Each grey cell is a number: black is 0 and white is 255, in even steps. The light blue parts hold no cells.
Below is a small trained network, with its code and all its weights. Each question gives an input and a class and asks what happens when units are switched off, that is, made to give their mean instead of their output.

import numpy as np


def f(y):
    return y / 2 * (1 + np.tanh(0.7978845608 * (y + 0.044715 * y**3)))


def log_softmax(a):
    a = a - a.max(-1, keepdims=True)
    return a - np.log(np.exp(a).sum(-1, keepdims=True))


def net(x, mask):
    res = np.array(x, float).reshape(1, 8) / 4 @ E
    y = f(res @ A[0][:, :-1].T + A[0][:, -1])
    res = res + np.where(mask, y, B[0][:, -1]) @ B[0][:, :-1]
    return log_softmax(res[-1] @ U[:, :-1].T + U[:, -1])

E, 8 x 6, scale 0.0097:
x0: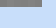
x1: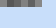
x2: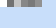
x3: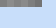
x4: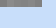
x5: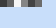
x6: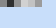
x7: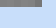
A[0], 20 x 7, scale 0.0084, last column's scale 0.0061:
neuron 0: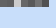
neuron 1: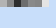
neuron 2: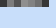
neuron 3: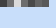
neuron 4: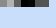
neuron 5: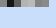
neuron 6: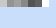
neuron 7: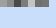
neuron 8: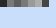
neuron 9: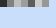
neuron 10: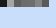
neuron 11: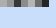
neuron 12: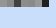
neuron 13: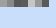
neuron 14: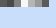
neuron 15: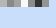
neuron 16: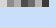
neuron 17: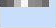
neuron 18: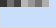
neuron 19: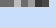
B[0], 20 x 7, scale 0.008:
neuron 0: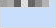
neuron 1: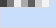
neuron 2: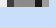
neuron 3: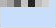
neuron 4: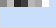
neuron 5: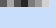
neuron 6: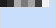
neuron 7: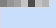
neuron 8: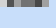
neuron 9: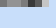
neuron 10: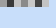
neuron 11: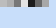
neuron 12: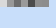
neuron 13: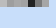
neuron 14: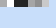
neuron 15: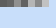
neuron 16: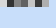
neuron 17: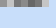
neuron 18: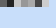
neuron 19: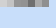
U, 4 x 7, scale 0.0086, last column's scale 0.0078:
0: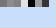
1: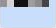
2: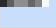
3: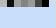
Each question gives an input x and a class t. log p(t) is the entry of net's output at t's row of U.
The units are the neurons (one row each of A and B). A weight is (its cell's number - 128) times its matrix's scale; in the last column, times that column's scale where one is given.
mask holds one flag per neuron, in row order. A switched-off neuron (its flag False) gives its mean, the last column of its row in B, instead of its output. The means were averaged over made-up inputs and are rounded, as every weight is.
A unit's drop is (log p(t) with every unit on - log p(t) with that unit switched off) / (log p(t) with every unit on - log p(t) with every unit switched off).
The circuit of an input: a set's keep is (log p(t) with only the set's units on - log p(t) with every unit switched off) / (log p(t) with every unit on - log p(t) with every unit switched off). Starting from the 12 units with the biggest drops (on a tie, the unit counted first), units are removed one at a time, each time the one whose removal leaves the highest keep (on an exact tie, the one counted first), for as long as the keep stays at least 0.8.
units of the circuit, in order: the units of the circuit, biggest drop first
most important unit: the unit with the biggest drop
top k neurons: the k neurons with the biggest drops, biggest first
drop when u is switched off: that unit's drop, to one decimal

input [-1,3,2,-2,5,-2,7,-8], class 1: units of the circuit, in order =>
(neuron 14)
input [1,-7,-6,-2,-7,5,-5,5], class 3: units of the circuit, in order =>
(neuron 10; neuron 2)
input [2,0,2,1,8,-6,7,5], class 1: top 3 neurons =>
(neuron 14; neuron 5; neuron 3)
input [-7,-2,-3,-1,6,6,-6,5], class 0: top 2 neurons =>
(neuron 3; neuron 14)
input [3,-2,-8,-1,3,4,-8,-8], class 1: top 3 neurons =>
(neuron 4; neuron 6; neuron 1)
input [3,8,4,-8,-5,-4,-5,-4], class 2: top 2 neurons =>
(neuron 1; neuron 14)
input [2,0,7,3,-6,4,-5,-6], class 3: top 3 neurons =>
(neuron 16; neuron 6; neuron 14)
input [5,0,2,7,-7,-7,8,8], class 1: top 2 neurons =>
(neuron 14; neuron 5)
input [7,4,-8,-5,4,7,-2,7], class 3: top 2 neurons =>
(neuron 10; neuron 2)
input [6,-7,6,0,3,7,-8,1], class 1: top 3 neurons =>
(neuron 4; neuron 1; neuron 16)
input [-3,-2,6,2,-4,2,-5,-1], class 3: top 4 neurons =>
(neuron 16; neuron 6; neuron 14; neuron 5)
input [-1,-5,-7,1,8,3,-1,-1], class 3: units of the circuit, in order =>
(neuron 10; neuron 2; neuron 8)
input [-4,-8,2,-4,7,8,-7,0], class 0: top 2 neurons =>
(neuron 3; neuron 0)
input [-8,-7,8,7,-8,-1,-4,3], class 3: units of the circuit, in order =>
(neuron 16)
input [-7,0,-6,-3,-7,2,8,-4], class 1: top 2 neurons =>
(neuron 14; neuron 5)
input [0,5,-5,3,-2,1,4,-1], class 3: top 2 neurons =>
(neuron 18; neuron 4)
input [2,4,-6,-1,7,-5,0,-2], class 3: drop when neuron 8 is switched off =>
0.2
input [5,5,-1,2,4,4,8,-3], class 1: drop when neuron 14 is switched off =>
0.4
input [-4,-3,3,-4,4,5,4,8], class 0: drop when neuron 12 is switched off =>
-0.1
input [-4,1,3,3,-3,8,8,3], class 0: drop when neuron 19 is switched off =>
0.0
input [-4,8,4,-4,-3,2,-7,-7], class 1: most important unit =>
neuron 4
